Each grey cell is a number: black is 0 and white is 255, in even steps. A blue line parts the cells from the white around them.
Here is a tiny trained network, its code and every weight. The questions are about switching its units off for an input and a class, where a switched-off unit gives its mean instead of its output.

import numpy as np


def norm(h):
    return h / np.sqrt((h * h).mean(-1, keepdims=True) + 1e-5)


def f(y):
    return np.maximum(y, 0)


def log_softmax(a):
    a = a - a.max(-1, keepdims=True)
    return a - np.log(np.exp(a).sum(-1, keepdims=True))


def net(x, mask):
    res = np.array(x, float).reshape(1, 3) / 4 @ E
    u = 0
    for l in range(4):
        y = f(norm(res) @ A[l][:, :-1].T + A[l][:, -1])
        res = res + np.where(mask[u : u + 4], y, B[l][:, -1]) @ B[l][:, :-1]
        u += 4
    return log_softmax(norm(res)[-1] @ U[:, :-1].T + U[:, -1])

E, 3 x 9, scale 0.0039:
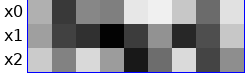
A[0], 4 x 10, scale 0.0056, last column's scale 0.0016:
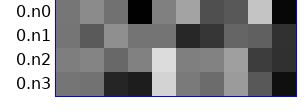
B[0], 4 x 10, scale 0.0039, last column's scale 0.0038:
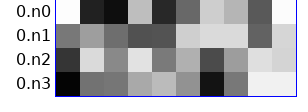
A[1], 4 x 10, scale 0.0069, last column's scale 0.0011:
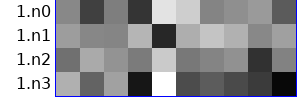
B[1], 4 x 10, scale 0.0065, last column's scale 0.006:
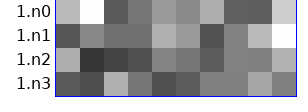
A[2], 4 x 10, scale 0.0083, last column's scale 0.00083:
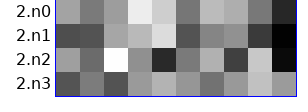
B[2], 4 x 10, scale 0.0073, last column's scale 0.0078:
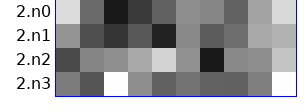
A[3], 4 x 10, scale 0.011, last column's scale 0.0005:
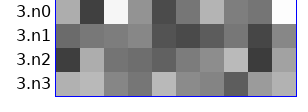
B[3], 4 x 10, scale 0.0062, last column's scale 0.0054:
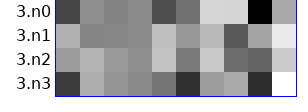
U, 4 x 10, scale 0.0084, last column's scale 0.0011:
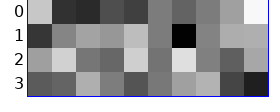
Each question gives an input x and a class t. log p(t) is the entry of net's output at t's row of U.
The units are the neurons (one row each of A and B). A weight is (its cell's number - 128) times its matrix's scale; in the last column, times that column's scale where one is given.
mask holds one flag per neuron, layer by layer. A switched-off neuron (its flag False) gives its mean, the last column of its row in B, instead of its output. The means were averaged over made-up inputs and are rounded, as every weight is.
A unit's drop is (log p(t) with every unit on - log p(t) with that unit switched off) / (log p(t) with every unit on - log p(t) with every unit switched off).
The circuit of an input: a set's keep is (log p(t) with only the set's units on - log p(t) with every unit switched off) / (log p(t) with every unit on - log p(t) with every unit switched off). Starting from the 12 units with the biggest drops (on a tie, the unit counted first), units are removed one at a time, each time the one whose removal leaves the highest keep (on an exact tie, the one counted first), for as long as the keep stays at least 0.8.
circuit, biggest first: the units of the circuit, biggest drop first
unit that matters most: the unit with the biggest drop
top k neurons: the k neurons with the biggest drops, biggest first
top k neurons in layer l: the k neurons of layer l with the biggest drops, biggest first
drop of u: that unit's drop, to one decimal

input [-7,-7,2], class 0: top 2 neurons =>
[2.n1; 1.n0]
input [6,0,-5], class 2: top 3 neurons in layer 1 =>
[1.n0; 1.n1; 1.n2]
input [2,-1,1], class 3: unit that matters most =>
3.n3
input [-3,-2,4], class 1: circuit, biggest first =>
[1.n0; 2.n2]
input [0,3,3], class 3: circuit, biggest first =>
[2.n0; 3.n0]
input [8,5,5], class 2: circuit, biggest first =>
[1.n0; 3.n3]
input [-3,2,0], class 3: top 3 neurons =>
[1.n1; 1.n0; 2.n2]
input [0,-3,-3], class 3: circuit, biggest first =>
[2.n3; 3.n0]
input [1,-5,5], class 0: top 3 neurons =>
[2.n0; 2.n1; 0.n2]
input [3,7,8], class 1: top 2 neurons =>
[2.n2; 2.n0]
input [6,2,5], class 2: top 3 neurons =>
[1.n0; 0.n2; 3.n3]
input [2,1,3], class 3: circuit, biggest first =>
[3.n0; 2.n3]
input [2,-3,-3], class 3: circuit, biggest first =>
[2.n3; 3.n0]
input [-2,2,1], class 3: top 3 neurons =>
[1.n1; 3.n0; 2.n0]
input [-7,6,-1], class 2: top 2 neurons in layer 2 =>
[2.n0; 2.n1]
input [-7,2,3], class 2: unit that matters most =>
2.n3
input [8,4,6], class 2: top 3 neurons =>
[1.n0; 3.n3; 0.n2]
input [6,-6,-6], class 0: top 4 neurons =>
[2.n0; 2.n1; 1.n1; 2.n2]
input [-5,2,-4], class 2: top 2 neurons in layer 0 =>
[0.n1; 0.n2]
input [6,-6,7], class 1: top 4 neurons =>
[2.n2; 1.n0; 0.n0; 1.n1]
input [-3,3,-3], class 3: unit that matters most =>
2.n0
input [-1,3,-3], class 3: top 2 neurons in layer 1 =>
[1.n2; 1.n1]
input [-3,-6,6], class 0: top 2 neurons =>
[2.n0; 2.n1]
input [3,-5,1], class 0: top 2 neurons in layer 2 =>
[2.n0; 2.n1]
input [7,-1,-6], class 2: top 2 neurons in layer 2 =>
[2.n2; 2.n0]
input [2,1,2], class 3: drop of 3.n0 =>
0.3
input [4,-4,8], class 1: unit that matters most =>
2.n2
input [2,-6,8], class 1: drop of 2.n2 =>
1.7
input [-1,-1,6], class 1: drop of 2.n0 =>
0.0
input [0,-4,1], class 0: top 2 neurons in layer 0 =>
[0.n1; 0.n0]
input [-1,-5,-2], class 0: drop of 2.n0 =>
0.1
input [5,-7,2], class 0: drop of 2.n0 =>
0.8
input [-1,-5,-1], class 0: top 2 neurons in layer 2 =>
[2.n1; 2.n0]
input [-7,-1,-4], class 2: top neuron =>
[3.n2]
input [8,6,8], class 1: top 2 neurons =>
[2.n2; 2.n0]
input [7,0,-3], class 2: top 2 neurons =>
[1.n0; 3.n3]
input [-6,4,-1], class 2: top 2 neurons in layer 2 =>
[2.n0; 2.n1]
